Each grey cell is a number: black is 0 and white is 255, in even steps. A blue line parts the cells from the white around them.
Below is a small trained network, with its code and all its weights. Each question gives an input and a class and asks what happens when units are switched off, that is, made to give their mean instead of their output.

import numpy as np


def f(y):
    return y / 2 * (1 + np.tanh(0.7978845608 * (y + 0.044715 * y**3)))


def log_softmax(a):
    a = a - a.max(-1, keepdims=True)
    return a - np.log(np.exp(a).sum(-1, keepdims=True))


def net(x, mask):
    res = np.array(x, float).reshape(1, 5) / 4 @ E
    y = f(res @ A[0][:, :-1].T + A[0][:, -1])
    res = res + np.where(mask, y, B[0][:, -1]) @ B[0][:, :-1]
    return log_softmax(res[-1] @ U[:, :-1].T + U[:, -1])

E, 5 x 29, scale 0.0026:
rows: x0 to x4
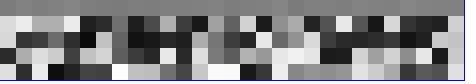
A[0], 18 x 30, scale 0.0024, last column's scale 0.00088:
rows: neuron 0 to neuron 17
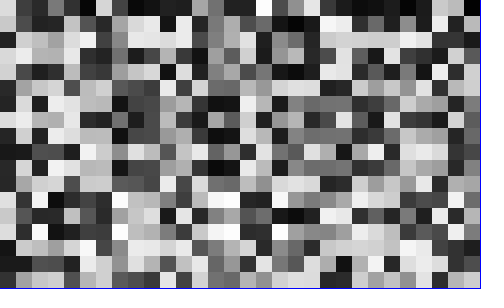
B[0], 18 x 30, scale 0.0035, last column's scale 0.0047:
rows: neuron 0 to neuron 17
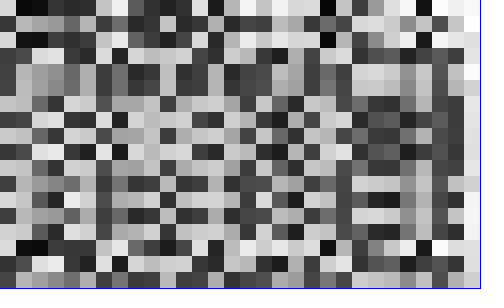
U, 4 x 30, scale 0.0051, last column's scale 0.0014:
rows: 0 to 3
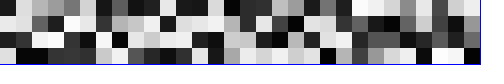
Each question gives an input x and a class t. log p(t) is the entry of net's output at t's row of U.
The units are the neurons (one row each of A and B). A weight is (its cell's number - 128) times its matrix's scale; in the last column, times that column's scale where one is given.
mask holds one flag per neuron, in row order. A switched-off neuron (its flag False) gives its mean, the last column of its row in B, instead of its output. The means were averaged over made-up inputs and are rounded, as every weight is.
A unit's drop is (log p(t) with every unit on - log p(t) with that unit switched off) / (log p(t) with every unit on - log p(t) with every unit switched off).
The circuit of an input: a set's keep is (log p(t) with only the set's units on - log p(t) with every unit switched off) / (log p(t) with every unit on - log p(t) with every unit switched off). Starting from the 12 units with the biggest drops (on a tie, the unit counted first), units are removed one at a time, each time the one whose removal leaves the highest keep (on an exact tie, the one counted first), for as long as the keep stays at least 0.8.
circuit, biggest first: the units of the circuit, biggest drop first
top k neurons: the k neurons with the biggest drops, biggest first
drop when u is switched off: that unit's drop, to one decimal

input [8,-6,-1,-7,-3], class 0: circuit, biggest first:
(neuron 1)
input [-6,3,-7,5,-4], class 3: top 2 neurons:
(neuron 2; neuron 15)
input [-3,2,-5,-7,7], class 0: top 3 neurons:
(neuron 1; neuron 13; neuron 4)
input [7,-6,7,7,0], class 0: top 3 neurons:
(neuron 5; neuron 17; neuron 11)
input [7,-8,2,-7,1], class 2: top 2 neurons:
(neuron 9; neuron 16)
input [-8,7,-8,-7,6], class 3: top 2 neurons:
(neuron 2; neuron 15)
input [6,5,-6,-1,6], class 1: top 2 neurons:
(neuron 12; neuron 14)
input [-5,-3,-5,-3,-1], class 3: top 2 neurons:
(neuron 15; neuron 2)
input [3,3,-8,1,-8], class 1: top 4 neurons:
(neuron 6; neuron 10; neuron 8; neuron 0)
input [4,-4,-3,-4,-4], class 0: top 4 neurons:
(neuron 1; neuron 12; neuron 14; neuron 13)
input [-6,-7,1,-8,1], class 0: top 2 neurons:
(neuron 1; neuron 4)
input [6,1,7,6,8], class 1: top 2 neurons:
(neuron 14; neuron 12)
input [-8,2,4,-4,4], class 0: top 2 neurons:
(neuron 15; neuron 2)
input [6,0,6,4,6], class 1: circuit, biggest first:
(neuron 14)
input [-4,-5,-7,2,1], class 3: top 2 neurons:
(neuron 15; neuron 2)
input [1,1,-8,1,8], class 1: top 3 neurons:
(neuron 12; neuron 14; neuron 0)
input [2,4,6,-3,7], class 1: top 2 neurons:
(neuron 12; neuron 14)
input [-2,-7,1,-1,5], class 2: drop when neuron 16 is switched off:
0.4
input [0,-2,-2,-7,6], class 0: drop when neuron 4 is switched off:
0.1
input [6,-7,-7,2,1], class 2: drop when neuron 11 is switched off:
0.0
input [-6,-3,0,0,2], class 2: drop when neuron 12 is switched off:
0.1
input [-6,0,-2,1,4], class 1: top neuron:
(neuron 0)
